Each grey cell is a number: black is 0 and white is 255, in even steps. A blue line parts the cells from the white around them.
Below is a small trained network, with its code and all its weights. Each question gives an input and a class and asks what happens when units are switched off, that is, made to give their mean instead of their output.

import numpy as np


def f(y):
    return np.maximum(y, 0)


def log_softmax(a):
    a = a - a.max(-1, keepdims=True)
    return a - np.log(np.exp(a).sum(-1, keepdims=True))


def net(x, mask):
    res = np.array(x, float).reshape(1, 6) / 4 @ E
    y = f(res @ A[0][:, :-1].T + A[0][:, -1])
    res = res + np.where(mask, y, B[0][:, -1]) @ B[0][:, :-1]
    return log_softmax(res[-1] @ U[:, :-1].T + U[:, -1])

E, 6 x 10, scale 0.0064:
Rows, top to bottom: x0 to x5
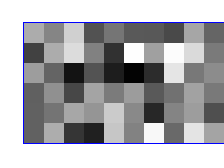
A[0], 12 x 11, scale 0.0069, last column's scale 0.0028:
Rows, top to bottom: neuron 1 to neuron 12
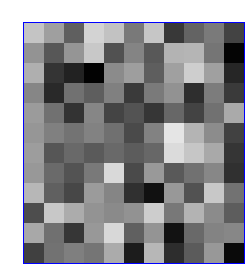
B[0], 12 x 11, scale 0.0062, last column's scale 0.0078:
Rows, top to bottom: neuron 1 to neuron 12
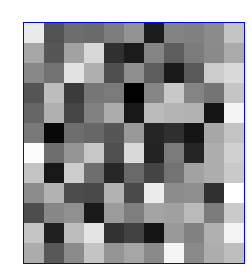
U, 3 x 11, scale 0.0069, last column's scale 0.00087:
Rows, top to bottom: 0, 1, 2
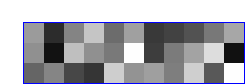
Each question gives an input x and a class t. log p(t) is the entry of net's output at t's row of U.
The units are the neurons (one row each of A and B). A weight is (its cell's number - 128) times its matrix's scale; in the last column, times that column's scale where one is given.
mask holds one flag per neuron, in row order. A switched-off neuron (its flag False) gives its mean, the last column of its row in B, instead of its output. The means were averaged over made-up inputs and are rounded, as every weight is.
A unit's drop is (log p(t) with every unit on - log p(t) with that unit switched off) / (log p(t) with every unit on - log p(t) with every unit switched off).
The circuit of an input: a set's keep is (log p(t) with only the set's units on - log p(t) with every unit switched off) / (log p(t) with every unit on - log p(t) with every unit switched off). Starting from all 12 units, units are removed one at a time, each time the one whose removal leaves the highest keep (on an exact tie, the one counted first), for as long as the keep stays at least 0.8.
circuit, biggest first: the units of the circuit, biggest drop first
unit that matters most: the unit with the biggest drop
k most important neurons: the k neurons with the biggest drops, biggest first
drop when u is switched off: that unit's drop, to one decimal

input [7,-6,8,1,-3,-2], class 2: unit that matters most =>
neuron 9
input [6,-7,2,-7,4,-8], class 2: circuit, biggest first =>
neuron 9; neuron 5
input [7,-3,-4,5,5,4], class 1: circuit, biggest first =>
neuron 5; neuron 9; neuron 4
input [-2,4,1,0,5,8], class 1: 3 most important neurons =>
neuron 9; neuron 5; neuron 3
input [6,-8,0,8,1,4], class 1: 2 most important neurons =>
neuron 12; neuron 8
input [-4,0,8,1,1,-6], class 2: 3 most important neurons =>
neuron 9; neuron 5; neuron 11
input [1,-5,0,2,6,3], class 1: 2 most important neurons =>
neuron 8; neuron 12
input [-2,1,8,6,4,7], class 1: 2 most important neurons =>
neuron 3; neuron 4
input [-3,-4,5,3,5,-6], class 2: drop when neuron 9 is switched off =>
0.1
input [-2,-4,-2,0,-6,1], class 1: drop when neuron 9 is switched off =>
0.3
